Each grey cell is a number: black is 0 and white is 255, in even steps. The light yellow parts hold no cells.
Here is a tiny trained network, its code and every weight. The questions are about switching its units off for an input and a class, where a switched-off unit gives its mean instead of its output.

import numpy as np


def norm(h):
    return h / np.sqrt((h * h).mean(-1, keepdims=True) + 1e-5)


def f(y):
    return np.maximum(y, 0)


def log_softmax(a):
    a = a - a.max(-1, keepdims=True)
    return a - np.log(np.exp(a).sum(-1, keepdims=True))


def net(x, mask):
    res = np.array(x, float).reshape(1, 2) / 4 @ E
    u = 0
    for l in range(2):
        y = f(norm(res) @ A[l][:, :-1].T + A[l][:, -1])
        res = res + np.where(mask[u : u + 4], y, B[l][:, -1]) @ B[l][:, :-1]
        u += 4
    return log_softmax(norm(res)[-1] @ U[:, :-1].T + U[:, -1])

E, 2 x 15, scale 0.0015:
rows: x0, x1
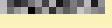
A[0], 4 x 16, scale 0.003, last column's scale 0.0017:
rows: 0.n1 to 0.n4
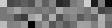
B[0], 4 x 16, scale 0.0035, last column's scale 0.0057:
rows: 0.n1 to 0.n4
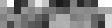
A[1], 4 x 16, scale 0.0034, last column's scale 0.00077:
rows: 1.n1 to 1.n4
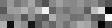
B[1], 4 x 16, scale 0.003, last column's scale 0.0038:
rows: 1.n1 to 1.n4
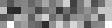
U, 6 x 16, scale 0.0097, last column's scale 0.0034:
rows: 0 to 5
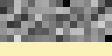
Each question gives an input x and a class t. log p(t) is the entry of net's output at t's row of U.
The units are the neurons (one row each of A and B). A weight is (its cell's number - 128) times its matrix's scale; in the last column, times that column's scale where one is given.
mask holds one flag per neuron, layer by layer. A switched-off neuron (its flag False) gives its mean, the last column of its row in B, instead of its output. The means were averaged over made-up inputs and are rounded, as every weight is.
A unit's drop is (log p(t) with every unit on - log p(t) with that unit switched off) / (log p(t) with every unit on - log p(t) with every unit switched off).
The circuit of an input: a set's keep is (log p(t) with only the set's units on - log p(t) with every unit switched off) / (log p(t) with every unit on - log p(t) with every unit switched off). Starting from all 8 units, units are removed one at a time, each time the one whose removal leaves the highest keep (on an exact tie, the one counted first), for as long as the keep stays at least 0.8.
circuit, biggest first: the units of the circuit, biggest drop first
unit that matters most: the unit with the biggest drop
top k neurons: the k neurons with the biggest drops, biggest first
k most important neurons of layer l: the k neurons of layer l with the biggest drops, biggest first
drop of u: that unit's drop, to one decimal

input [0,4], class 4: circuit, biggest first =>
[0.n4]
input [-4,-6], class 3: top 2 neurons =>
[0.n4, 0.n3]
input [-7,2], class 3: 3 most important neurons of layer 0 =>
[0.n4, 0.n3, 0.n2]
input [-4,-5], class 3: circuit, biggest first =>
[0.n4, 0.n3, 0.n1, 1.n2]
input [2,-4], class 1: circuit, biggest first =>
[0.n1, 0.n3, 1.n3]
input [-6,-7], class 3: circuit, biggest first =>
[0.n4, 0.n3, 1.n2, 0.n1]
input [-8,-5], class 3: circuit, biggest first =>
[1.n2, 0.n3]
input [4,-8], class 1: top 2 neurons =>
[0.n1, 0.n3]
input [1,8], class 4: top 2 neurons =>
[0.n4, 1.n4]
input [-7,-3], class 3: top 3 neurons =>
[0.n4, 1.n2, 0.n1]
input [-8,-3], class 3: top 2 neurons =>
[0.n4, 1.n2]
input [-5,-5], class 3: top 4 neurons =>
[0.n4, 0.n3, 0.n1, 1.n2]
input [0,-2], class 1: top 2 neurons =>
[0.n1, 0.n4]
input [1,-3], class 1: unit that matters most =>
0.n1
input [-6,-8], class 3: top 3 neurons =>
[0.n4, 0.n3, 1.n2]
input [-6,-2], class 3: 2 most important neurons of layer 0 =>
[0.n4, 0.n1]
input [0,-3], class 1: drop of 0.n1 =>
0.8
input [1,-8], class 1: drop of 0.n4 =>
0.0
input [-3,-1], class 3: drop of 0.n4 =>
1.2
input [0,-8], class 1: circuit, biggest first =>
[0.n1]
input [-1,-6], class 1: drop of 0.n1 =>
0.9
